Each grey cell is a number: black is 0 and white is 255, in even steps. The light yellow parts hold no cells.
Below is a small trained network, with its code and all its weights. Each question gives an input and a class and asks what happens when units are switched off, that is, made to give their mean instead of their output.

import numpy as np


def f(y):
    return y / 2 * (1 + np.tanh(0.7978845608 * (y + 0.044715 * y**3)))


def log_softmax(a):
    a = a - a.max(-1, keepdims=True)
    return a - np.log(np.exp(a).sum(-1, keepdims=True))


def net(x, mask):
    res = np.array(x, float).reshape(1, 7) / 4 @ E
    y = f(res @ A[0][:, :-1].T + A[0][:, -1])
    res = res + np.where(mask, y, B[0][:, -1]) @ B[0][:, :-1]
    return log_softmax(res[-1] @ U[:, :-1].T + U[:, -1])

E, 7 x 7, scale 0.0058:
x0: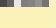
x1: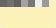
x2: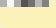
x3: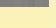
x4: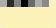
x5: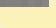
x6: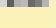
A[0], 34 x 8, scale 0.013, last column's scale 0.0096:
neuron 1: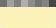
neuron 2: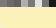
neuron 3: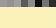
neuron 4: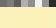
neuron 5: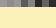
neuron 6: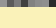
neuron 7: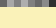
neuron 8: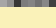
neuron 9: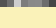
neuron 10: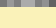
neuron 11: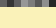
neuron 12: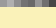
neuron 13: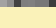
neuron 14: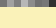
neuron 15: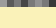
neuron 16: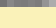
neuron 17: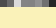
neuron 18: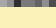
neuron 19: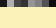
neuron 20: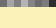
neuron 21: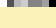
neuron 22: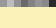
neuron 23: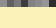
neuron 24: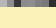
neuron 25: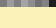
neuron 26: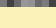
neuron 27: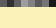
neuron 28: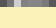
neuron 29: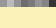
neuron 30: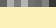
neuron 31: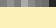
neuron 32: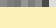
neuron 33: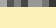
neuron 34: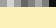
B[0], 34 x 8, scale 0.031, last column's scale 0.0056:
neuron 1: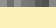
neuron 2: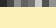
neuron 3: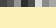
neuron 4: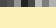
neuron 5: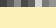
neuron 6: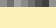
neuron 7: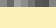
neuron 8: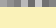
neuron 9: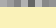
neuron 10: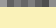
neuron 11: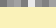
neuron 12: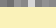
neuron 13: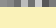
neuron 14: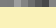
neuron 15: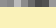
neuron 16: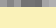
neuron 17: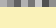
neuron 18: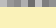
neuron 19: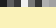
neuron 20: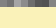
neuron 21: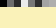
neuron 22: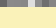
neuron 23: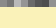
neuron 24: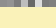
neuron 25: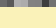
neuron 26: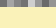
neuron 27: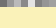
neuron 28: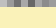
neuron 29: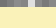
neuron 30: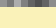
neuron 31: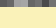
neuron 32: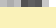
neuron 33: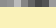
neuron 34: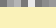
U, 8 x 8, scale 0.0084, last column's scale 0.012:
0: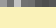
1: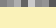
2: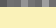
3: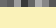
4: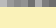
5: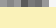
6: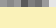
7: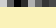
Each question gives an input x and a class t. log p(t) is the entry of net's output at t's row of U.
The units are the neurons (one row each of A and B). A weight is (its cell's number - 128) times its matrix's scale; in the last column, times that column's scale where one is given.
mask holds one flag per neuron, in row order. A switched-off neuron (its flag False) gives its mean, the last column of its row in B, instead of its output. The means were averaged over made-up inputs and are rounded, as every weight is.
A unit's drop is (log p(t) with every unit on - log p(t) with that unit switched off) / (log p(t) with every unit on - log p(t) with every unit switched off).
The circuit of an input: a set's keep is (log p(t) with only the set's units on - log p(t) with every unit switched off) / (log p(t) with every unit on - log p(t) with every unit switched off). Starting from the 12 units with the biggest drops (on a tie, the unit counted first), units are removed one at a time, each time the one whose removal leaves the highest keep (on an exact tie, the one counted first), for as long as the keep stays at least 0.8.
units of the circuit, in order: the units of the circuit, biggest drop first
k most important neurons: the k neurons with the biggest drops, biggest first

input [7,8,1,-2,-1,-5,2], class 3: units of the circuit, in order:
neuron 4
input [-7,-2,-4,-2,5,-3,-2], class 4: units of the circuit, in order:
neuron 18; neuron 8
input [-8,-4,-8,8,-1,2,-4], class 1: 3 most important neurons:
neuron 27; neuron 11; neuron 26
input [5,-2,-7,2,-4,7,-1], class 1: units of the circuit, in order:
neuron 27; neuron 11
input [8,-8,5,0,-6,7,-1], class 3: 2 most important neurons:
neuron 3; neuron 5
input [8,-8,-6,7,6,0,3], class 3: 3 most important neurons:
neuron 3; neuron 5; neuron 18
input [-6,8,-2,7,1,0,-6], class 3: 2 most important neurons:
neuron 4; neuron 2
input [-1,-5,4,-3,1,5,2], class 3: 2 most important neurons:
neuron 3; neuron 5
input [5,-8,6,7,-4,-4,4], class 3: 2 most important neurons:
neuron 3; neuron 5
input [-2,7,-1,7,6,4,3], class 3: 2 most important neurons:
neuron 4; neuron 2
